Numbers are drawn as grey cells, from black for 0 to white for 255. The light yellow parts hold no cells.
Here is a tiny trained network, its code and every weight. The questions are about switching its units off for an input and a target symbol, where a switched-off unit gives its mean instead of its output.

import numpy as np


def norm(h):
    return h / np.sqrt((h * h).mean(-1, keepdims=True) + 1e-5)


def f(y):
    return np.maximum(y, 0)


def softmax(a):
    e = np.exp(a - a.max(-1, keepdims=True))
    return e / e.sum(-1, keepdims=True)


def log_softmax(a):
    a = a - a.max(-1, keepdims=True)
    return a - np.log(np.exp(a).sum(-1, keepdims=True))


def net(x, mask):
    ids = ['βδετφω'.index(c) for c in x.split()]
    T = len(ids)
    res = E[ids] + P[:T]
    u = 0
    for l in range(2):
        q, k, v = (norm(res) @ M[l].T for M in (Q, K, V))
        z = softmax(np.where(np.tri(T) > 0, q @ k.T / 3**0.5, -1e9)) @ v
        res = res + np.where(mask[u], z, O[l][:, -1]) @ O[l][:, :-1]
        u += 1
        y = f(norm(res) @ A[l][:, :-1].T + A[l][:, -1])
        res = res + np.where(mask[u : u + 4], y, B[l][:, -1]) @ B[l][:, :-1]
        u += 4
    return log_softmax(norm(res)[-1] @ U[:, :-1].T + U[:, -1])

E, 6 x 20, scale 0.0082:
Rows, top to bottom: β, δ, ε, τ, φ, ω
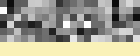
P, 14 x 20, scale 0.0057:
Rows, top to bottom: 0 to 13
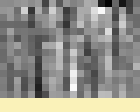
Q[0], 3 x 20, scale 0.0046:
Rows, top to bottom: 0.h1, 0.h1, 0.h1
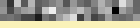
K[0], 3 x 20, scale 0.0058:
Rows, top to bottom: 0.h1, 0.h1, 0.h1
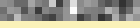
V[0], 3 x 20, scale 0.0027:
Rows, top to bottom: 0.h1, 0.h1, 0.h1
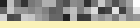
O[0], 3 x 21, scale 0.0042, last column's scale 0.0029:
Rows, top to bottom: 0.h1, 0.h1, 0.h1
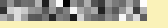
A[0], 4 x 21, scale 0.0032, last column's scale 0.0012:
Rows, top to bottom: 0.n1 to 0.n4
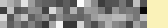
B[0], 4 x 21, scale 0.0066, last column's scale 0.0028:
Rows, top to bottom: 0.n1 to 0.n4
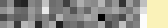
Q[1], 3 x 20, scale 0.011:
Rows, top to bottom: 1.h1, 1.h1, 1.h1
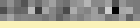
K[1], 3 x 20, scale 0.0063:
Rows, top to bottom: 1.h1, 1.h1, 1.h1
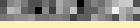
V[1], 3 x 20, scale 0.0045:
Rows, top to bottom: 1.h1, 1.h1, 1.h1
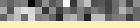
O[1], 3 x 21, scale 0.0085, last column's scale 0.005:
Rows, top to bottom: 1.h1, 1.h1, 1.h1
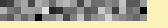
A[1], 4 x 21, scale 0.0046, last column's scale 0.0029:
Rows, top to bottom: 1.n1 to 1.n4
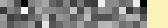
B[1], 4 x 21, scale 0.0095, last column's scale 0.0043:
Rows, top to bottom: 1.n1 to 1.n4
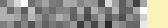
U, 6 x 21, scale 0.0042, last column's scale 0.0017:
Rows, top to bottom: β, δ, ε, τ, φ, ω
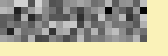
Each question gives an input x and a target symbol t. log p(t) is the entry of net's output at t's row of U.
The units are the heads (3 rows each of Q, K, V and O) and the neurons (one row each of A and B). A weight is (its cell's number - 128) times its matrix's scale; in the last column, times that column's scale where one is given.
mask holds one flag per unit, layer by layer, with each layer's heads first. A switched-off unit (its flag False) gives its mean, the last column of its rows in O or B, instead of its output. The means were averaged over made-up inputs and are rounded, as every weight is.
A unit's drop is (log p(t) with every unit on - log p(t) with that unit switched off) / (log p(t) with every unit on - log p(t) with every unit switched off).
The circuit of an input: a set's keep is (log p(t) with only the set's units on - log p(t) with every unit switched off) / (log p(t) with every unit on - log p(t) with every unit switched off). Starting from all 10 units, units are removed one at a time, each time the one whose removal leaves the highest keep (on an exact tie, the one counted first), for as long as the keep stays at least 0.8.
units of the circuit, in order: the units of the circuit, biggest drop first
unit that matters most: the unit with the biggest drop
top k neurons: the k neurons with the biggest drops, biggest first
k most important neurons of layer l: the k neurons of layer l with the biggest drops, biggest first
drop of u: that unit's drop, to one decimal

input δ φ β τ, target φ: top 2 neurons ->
[1.n2 0.n3]
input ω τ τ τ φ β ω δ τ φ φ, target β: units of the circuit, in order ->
[0.h1 1.h1 1.n2]
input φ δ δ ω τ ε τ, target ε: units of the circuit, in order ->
[1.h1 0.h1 1.n4]
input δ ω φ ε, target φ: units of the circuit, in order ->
[0.h1 1.h1 1.n2]
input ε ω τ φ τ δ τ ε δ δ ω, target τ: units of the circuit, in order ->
[1.h1 0.h1 0.n3 1.n2]
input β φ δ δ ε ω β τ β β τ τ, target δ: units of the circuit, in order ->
[1.h1 0.h1]
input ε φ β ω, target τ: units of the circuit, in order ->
[1.h1 0.n3 0.h1]
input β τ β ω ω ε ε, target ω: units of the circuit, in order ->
[1.h1]
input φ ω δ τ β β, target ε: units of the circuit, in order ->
[1.h1 1.n4]
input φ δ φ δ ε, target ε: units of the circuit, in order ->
[0.h1 1.n4 1.h1]
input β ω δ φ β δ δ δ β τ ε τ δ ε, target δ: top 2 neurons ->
[1.n2 0.n2]
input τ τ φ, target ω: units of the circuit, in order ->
[1.h1 0.h1]
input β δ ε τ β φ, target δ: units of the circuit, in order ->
[1.h1 0.h1 1.n3]
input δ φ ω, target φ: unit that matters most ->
0.h1
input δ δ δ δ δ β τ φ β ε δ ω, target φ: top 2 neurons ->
[1.n2 0.n3]
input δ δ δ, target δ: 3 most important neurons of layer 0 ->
[0.n3 0.n1 0.n4]
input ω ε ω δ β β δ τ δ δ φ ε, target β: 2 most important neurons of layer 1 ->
[1.n2 1.n4]
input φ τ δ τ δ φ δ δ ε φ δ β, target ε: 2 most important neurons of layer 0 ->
[0.n1 0.n2]
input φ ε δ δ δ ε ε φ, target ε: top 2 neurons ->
[1.n4 0.n1]
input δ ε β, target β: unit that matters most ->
1.n1
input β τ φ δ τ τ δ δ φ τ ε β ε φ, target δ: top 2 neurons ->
[0.n4 1.n3]
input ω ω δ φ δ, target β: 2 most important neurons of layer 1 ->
[1.n2 1.n4]
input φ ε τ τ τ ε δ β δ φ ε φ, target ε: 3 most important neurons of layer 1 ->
[1.n4 1.n2 1.n3]
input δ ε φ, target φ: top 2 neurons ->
[0.n3 1.n2]
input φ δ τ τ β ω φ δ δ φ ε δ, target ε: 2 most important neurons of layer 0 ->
[0.n1 0.n2]
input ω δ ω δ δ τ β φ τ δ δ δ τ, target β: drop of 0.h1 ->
0.8
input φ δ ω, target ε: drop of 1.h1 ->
0.8
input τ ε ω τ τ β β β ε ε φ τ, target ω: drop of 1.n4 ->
0.1
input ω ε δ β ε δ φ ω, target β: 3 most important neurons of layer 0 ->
[0.n1 0.n3 0.n2]
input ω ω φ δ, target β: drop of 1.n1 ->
-0.1
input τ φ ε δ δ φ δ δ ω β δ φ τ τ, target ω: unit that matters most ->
0.h1
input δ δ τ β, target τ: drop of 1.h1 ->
0.3
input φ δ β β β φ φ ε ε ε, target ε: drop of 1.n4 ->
0.2
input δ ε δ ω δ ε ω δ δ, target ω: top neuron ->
[0.n1]
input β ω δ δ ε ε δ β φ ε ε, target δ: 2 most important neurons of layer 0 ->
[0.n4 0.n3]
